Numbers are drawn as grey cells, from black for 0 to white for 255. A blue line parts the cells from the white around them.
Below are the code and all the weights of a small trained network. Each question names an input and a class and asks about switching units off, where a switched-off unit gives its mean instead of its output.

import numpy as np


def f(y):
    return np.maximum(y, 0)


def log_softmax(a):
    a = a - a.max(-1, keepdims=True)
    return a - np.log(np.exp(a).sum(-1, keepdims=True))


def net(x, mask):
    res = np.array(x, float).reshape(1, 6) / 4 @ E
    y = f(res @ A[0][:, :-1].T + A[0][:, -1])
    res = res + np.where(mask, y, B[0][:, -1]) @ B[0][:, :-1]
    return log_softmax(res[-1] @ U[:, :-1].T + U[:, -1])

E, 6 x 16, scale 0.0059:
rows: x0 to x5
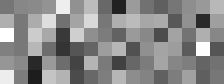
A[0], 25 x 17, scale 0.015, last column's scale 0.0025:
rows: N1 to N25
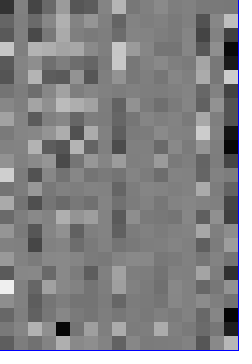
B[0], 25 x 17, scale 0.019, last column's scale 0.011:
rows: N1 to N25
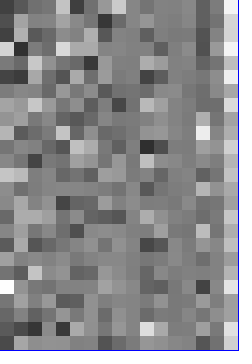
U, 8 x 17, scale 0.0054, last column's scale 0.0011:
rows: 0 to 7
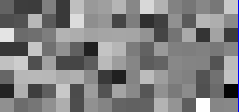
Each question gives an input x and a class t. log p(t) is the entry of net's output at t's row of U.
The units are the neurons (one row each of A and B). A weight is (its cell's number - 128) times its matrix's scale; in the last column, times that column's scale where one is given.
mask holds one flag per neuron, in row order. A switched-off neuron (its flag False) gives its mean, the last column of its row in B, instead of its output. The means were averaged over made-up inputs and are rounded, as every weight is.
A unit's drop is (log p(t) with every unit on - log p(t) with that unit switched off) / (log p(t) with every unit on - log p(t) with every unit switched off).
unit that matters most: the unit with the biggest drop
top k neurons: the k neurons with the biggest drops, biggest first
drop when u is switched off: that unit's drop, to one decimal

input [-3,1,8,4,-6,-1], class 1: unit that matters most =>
N11
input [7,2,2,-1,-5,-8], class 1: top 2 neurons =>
(N11, N6)
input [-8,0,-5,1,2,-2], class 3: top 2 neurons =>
(N1, N5)
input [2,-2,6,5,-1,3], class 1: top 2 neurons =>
(N11, N1)
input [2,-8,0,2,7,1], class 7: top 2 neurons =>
(N10, N21)
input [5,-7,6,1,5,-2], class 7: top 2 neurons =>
(N10, N17)
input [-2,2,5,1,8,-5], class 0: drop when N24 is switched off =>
0.1
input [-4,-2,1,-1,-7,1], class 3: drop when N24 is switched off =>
0.1
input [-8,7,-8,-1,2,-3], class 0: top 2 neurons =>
(N24, N12)
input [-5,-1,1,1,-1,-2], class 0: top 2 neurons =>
(N24, N18)
